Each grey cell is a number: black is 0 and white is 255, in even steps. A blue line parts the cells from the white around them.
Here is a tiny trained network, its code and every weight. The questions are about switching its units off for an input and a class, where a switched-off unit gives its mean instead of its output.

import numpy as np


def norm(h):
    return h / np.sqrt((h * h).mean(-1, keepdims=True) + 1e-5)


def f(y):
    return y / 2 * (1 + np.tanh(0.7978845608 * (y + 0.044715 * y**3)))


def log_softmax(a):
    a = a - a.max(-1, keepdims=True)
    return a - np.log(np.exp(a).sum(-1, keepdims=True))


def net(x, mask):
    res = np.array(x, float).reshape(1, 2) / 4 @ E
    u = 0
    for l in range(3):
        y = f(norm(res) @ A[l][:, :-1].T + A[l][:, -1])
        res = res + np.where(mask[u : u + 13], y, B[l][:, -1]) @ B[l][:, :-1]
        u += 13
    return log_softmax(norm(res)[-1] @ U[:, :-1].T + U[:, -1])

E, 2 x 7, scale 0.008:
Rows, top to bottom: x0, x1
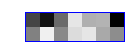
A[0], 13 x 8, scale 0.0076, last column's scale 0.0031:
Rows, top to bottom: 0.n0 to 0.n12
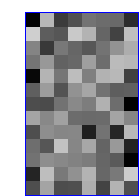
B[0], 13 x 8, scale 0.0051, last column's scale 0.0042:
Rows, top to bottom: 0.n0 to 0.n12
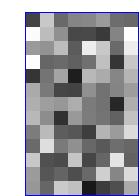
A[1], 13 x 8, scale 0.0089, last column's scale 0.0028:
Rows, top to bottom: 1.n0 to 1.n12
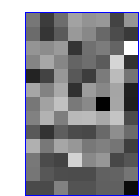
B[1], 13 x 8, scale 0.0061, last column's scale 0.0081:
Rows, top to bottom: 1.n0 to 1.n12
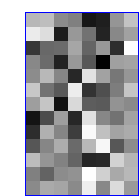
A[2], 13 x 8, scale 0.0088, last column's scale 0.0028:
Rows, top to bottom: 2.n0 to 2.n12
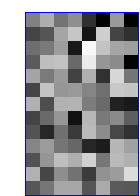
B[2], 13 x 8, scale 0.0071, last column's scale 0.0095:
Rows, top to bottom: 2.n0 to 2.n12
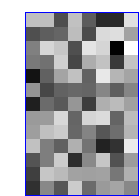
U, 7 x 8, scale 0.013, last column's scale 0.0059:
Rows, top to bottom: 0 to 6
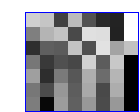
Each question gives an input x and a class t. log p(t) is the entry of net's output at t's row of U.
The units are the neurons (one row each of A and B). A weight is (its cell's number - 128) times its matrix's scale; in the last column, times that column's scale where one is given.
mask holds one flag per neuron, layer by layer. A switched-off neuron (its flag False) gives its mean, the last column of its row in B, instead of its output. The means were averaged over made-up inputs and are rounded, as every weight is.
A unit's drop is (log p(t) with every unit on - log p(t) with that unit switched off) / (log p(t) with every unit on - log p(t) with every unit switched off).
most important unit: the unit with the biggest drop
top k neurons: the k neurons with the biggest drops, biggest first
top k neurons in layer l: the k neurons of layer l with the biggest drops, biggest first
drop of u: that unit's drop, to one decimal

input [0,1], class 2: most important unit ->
1.n5
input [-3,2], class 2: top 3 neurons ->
[0.n3 0.n1 1.n0]
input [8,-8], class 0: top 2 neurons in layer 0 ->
[0.n6 0.n4]
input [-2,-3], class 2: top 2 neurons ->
[0.n2 1.n5]
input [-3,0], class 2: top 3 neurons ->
[0.n3 0.n1 1.n0]
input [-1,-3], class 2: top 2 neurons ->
[0.n2 1.n5]
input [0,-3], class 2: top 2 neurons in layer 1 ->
[1.n5 1.n7]
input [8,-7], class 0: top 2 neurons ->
[1.n0 1.n1]
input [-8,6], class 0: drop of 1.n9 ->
0.0
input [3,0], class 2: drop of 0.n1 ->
1.4
